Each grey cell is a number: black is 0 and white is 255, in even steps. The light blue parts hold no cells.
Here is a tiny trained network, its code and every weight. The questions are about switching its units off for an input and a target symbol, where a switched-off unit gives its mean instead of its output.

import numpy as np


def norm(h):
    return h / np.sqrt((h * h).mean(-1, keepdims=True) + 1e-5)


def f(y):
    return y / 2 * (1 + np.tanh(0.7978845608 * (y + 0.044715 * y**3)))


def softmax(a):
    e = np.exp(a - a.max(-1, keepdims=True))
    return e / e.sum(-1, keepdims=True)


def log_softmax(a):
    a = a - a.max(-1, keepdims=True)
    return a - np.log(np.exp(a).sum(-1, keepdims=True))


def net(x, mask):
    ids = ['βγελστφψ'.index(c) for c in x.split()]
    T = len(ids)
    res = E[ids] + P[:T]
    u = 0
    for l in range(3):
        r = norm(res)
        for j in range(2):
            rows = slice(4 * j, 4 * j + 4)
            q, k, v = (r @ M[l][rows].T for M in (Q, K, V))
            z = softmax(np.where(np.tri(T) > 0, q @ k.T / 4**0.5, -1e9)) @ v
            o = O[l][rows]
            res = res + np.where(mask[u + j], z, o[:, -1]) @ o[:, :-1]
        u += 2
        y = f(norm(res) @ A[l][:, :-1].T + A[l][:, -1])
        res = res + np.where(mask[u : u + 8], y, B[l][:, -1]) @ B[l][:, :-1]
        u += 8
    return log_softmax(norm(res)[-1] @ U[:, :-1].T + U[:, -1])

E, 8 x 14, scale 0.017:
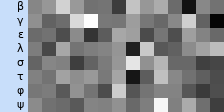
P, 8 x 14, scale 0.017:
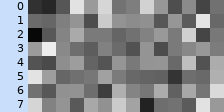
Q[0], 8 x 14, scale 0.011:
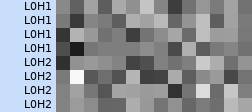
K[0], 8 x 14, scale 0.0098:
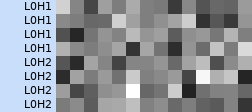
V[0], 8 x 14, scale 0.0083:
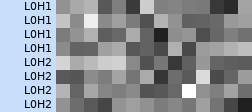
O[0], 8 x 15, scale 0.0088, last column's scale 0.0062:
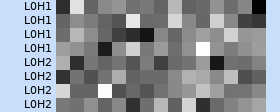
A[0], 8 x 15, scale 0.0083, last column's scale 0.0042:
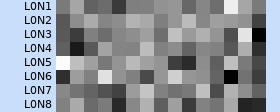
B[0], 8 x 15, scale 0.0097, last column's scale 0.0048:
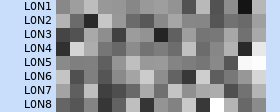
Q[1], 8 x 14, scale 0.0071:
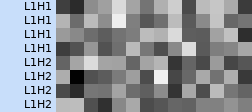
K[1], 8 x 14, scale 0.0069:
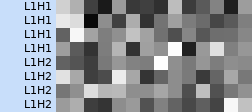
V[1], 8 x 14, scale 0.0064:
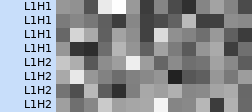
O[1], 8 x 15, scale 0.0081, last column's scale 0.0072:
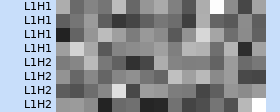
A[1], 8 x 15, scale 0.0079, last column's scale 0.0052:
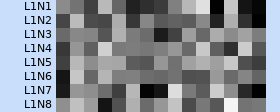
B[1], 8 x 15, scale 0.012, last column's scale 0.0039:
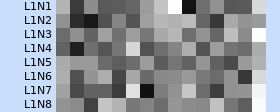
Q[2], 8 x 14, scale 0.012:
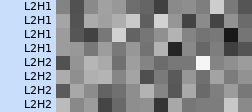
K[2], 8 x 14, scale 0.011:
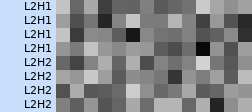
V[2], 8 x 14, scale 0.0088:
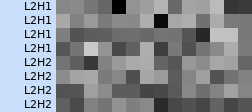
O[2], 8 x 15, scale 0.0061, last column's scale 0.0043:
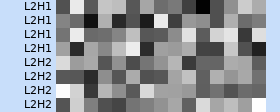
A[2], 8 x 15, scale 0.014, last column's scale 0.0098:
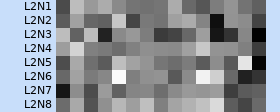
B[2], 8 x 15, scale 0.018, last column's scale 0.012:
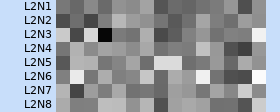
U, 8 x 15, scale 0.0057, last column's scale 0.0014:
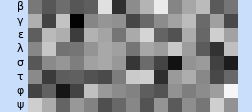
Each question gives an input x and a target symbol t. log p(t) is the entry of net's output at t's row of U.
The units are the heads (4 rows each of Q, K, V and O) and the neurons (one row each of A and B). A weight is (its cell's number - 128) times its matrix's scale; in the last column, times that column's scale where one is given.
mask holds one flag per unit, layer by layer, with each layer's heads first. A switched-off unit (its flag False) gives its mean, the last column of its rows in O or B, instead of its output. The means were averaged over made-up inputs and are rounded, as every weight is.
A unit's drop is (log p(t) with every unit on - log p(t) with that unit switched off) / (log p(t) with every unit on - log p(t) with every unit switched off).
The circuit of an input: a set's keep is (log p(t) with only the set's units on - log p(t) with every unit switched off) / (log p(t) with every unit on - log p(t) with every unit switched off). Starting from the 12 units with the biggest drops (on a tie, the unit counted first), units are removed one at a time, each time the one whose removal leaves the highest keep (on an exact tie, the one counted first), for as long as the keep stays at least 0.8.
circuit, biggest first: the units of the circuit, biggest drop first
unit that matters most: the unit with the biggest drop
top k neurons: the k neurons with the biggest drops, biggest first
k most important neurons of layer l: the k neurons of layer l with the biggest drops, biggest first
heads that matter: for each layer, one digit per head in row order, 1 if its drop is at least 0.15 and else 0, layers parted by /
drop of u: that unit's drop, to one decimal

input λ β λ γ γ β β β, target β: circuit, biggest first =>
L0H1, L1N7
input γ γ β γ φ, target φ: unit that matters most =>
L2N2
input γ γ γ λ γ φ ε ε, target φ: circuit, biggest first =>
L0H1, L2N2, L1N2
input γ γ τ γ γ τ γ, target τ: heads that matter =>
01 / 00 / 00
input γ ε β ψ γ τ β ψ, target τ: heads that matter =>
11 / 00 / 00
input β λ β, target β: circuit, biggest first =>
L2N6, L2N3
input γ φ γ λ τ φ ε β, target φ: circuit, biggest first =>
L0H1, L1N2, L2N2
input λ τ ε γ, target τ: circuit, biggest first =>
L0H1, L1N1, L0H2
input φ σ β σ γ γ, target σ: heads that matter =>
10 / 00 / 00
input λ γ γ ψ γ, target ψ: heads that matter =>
11 / 00 / 01
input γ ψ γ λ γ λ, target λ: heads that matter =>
10 / 00 / 00
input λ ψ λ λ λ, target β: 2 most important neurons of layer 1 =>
L1N7, L1N4
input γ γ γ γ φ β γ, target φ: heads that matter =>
11 / 10 / 00
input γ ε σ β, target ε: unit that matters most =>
L2N5
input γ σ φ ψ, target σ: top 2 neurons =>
L2N1, L2N6
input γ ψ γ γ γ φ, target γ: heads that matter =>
01 / 00 / 00
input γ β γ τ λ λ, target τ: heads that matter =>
10 / 00 / 00
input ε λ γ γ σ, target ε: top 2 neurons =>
L2N5, L0N6
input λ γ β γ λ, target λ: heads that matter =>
00 / 11 / 01
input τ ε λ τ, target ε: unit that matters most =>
L0H2
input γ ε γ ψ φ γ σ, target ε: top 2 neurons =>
L0N6, L2N5
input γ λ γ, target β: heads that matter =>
00 / 10 / 00
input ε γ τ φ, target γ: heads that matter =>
10 / 00 / 00
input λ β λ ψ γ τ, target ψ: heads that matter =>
11 / 00 / 00
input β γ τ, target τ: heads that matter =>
01 / 00 / 00
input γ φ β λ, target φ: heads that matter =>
00 / 00 / 00
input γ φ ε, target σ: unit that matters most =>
L1N6
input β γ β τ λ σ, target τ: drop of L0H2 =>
0.7
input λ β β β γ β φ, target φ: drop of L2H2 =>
0.1
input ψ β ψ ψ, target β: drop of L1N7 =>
0.2
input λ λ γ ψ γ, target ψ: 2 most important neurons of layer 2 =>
L2N3, L2N6
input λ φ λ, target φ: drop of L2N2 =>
0.2
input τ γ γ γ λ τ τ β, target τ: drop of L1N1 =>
0.7
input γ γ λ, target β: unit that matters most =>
L0N3
